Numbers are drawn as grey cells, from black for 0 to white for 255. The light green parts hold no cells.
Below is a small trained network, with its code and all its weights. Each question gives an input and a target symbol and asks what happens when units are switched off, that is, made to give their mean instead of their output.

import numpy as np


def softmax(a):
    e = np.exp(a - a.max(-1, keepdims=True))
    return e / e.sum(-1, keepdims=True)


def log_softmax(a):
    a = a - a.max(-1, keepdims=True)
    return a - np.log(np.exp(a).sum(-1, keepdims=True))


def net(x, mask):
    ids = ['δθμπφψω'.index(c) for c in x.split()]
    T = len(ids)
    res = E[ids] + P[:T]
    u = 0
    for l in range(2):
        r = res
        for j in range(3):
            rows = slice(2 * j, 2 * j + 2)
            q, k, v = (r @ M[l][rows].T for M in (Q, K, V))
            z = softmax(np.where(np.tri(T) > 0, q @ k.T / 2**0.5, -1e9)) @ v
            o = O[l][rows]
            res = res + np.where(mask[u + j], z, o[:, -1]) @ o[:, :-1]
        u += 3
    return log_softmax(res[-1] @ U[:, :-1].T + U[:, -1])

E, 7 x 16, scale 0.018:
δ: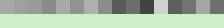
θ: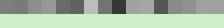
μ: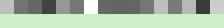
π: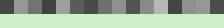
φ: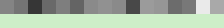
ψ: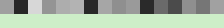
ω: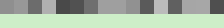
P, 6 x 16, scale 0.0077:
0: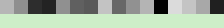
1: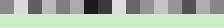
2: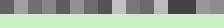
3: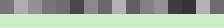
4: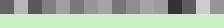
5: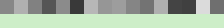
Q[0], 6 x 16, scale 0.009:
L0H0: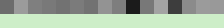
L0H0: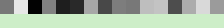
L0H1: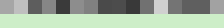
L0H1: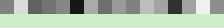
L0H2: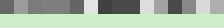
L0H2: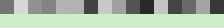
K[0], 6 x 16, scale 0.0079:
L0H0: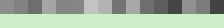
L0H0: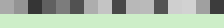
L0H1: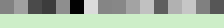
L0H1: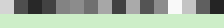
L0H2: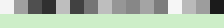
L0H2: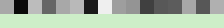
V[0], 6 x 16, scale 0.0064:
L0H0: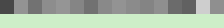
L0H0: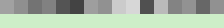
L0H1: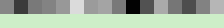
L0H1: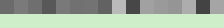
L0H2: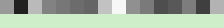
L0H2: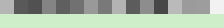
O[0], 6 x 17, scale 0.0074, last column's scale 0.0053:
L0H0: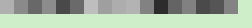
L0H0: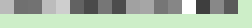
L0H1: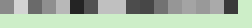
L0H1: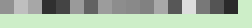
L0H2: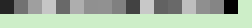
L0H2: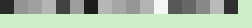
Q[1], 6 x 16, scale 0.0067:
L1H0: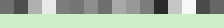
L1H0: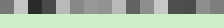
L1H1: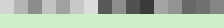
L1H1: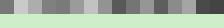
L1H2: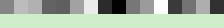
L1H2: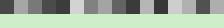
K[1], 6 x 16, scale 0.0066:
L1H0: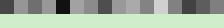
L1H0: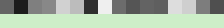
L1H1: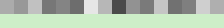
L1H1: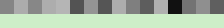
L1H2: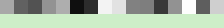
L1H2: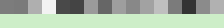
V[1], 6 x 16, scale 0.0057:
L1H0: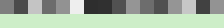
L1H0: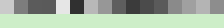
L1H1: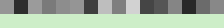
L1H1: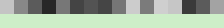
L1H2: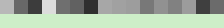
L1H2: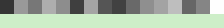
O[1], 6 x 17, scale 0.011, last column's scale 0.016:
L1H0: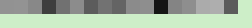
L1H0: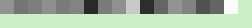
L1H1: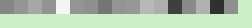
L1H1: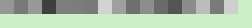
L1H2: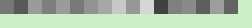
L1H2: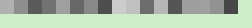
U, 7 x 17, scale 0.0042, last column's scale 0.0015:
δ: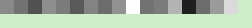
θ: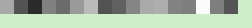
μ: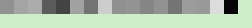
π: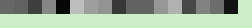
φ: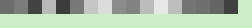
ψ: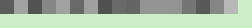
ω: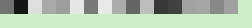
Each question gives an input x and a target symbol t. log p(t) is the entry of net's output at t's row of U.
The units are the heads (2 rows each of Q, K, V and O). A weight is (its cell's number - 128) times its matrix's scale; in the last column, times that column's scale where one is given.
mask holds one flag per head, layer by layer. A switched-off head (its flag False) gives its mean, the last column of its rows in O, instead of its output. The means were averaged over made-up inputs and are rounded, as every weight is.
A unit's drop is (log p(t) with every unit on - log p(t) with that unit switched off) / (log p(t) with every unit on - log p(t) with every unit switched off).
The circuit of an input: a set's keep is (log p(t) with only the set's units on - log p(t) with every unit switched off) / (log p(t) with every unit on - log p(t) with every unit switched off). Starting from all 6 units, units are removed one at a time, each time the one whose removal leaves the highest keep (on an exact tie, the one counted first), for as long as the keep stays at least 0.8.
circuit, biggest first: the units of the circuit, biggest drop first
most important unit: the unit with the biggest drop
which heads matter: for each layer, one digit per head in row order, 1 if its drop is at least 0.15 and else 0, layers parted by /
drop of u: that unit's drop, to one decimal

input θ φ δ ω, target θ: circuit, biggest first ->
(L1H0; L0H1; L1H2; L0H2)
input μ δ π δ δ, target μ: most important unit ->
L0H2
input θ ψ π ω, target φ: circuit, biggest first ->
(L0H2; L1H1; L1H0)
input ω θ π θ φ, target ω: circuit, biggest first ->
(L1H2; L0H0)
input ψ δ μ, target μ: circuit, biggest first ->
(L0H1; L1H0)
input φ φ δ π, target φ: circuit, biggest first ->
(L1H0; L0H2)
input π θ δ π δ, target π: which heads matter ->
010 / 001
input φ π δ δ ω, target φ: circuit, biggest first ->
(L1H0; L0H2)
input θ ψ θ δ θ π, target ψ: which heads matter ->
001 / 010
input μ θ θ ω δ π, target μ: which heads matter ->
111 / 000
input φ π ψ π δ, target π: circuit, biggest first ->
(L1H1; L0H2)
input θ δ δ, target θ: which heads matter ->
010 / 101
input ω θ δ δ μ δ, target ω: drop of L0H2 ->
0.0
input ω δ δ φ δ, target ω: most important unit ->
L1H2
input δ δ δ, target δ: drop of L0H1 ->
0.3
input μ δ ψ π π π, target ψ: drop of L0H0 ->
0.4
